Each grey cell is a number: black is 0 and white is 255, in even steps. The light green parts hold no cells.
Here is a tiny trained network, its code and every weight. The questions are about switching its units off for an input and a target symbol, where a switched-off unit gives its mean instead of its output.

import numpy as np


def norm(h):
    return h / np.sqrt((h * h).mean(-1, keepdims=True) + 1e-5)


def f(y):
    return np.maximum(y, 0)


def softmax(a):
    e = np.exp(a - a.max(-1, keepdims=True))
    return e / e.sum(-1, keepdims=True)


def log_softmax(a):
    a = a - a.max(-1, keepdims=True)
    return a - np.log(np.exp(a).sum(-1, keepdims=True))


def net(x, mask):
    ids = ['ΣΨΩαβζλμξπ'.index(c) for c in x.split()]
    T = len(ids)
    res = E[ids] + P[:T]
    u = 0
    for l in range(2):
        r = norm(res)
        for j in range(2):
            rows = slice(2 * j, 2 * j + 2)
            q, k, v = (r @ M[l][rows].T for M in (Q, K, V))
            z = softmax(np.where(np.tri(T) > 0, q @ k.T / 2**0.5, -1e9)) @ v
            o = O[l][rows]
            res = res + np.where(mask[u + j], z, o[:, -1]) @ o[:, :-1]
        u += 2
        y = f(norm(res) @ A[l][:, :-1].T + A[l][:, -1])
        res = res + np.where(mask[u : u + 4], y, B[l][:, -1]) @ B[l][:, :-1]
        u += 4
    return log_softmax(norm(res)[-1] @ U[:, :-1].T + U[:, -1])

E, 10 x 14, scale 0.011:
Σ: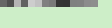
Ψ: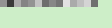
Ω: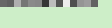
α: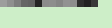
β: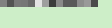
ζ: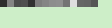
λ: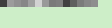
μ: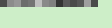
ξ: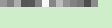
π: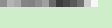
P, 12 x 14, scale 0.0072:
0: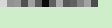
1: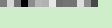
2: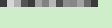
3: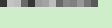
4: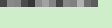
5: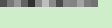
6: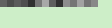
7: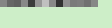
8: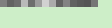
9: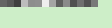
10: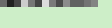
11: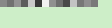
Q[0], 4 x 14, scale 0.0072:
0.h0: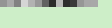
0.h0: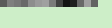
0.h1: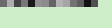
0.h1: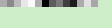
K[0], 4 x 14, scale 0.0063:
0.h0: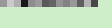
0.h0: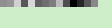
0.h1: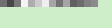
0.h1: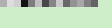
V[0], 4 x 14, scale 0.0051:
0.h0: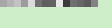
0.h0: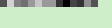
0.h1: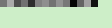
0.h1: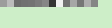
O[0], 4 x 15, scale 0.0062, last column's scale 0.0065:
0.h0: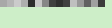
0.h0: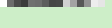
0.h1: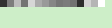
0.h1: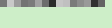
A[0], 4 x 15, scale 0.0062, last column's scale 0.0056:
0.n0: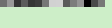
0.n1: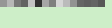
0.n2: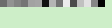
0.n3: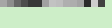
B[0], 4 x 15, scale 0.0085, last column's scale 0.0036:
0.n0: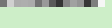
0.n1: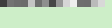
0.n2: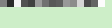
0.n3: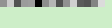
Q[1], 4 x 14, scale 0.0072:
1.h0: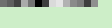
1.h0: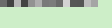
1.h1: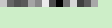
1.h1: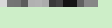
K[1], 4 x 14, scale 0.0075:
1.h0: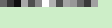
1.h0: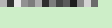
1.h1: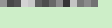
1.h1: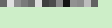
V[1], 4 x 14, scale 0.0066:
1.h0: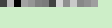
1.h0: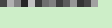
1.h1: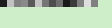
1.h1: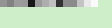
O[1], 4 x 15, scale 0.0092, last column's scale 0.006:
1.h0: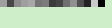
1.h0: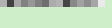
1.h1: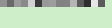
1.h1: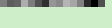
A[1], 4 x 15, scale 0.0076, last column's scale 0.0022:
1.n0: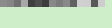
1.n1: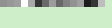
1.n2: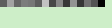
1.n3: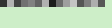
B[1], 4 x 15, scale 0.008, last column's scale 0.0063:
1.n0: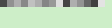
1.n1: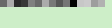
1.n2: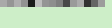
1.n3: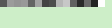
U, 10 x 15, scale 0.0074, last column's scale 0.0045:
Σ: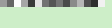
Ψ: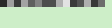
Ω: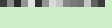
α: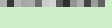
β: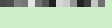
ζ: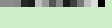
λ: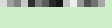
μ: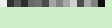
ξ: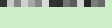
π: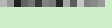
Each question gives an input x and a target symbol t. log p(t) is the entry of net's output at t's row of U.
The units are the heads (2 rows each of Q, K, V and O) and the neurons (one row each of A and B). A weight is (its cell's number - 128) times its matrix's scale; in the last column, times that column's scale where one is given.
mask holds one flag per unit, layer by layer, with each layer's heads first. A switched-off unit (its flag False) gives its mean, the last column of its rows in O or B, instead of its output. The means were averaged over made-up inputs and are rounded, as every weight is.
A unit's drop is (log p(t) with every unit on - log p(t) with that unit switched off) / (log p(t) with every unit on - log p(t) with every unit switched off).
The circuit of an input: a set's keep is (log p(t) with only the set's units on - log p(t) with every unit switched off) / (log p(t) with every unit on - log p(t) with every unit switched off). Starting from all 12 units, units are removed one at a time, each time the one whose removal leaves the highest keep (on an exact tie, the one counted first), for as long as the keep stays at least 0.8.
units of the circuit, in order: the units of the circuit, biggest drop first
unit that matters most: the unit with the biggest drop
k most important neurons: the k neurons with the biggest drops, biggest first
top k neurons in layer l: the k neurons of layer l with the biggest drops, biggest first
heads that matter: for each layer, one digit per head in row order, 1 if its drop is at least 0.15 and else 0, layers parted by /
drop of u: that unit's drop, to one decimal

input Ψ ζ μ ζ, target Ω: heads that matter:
11 / 10
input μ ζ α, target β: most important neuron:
0.n1
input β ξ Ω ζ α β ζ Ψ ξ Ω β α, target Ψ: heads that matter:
01 / 01
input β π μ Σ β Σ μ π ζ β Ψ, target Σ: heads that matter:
00 / 01
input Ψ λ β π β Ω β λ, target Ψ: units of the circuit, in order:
1.h0, 1.n3
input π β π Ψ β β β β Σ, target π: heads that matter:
10 / 01
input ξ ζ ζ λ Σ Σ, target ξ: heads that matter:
11 / 11
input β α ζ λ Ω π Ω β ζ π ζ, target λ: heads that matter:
11 / 11
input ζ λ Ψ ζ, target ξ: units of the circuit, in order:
0.n0, 0.h1
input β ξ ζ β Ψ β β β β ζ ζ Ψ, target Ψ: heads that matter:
10 / 11
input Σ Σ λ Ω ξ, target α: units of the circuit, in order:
1.h0, 0.n3
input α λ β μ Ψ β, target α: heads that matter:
10 / 01
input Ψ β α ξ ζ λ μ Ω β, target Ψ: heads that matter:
00 / 10
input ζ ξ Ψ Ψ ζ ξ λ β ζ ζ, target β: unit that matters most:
0.h0
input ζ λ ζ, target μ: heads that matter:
10 / 11
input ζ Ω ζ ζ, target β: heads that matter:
10 / 10
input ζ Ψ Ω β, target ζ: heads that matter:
11 / 01
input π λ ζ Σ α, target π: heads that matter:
01 / 10
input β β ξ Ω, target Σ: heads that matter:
00 / 00
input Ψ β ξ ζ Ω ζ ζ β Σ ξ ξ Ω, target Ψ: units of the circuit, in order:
1.h1
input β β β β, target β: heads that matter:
01 / 01
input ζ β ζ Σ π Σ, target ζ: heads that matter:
10 / 01
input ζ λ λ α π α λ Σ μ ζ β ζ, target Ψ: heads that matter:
10 / 01
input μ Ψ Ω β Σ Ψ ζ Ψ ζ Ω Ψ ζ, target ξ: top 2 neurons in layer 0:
0.n0, 0.n1
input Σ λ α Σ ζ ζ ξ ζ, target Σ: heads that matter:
11 / 11
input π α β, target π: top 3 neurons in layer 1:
1.n1, 1.n3, 1.n0
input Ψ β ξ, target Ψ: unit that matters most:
0.h1
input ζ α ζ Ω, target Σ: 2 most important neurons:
0.n2, 1.n0
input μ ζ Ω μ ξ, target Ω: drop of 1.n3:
0.1
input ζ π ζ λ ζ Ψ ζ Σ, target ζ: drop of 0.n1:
0.1
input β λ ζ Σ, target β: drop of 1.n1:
0.0
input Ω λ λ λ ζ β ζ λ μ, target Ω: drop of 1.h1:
0.3
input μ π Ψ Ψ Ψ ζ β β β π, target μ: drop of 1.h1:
0.4
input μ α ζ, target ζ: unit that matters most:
1.h1
